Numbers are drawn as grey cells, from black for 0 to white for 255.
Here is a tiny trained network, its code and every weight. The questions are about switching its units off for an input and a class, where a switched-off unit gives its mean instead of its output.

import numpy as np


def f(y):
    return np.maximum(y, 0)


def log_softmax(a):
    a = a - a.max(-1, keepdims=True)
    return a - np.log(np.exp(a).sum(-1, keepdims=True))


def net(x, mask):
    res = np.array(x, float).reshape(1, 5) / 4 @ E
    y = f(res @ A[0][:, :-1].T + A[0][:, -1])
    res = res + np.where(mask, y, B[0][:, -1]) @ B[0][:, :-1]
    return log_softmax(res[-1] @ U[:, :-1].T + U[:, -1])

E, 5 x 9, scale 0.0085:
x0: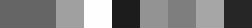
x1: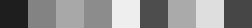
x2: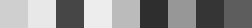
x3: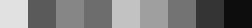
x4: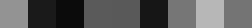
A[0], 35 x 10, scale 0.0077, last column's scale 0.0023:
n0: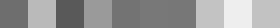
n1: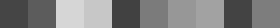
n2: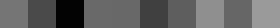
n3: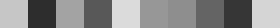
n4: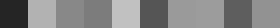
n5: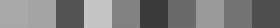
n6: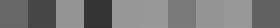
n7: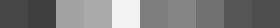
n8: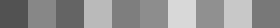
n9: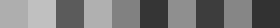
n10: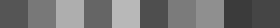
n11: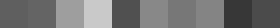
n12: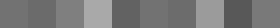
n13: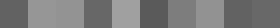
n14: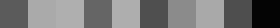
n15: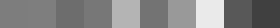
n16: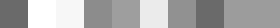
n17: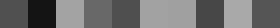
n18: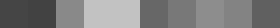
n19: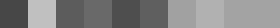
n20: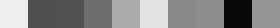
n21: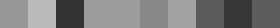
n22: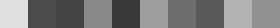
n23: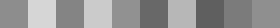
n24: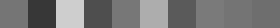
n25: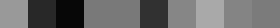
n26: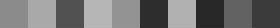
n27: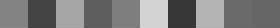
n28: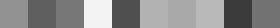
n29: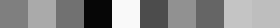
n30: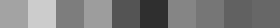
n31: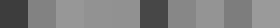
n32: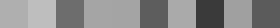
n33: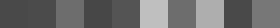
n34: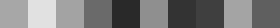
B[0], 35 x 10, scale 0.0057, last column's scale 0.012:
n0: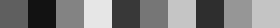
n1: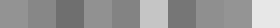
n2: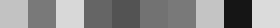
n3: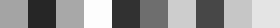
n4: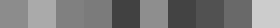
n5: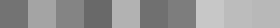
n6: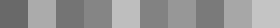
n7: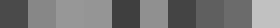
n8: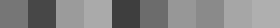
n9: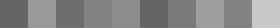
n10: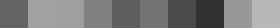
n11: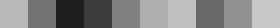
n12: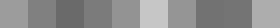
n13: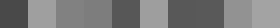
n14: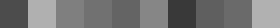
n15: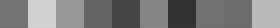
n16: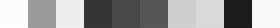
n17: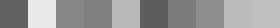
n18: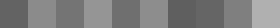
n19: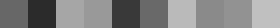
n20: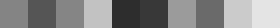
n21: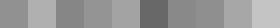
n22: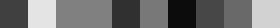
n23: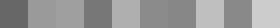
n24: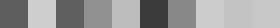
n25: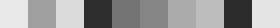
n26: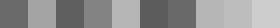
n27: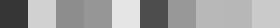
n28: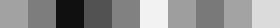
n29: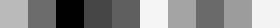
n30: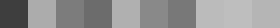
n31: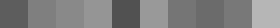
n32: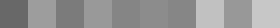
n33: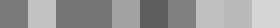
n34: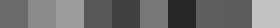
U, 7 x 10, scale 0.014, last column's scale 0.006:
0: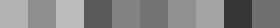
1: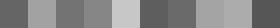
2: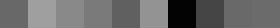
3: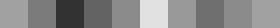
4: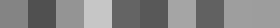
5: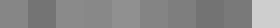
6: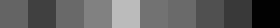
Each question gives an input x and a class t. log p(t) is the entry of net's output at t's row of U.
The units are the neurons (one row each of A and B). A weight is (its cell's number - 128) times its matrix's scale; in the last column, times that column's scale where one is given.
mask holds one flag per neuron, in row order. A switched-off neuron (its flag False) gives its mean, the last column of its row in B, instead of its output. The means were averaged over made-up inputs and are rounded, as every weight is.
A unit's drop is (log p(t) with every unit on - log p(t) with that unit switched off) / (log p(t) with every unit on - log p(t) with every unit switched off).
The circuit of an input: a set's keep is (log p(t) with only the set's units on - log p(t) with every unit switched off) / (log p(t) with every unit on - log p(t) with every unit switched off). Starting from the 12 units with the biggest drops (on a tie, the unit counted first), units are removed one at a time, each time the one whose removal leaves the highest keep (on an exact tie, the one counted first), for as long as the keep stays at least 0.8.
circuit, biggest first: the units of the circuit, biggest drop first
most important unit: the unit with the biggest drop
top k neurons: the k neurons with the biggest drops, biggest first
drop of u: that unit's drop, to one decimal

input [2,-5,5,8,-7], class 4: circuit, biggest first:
(n20)
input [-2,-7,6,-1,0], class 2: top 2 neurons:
(n22 n34)
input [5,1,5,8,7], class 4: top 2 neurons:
(n20 n3)
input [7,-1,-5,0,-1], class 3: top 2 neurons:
(n28 n11)
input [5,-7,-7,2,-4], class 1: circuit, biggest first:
(n27 n24)
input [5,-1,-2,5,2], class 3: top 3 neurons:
(n28 n11 n0)
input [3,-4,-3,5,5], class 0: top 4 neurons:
(n25 n2 n0 n19)
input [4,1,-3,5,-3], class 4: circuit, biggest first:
(n20 n3)
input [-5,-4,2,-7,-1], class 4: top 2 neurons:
(n0 n28)
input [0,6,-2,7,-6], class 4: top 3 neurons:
(n3 n20 n25)
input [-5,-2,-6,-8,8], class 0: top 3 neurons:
(n25 n2 n3)
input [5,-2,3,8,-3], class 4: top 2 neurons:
(n20 n3)
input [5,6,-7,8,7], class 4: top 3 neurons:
(n3 n20 n16)
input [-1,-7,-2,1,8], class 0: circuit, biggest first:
(n25)
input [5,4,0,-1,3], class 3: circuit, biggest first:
(n28 n11)
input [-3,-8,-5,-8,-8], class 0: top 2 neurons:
(n16 n3)
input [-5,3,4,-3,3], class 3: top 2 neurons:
(n29 n16)
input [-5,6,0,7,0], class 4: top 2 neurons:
(n3 n20)
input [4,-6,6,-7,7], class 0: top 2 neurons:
(n25 n2)
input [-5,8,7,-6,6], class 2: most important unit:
n4
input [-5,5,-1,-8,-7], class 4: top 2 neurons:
(n0 n25)
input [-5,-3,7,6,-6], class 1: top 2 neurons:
(n26 n25)
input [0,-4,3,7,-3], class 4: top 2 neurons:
(n3 n20)
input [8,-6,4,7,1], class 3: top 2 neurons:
(n28 n11)
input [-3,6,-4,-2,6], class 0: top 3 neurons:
(n25 n2 n22)
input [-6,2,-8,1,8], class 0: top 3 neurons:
(n25 n2 n26)
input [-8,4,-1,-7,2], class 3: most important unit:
n29
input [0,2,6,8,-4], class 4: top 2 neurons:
(n3 n20)
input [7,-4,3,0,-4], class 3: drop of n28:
0.3
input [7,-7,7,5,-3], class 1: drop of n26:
0.3
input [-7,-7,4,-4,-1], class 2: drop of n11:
0.3
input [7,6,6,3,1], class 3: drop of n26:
-0.1
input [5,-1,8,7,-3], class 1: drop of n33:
0.0
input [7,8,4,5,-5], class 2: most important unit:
n7
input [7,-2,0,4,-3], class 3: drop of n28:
0.1
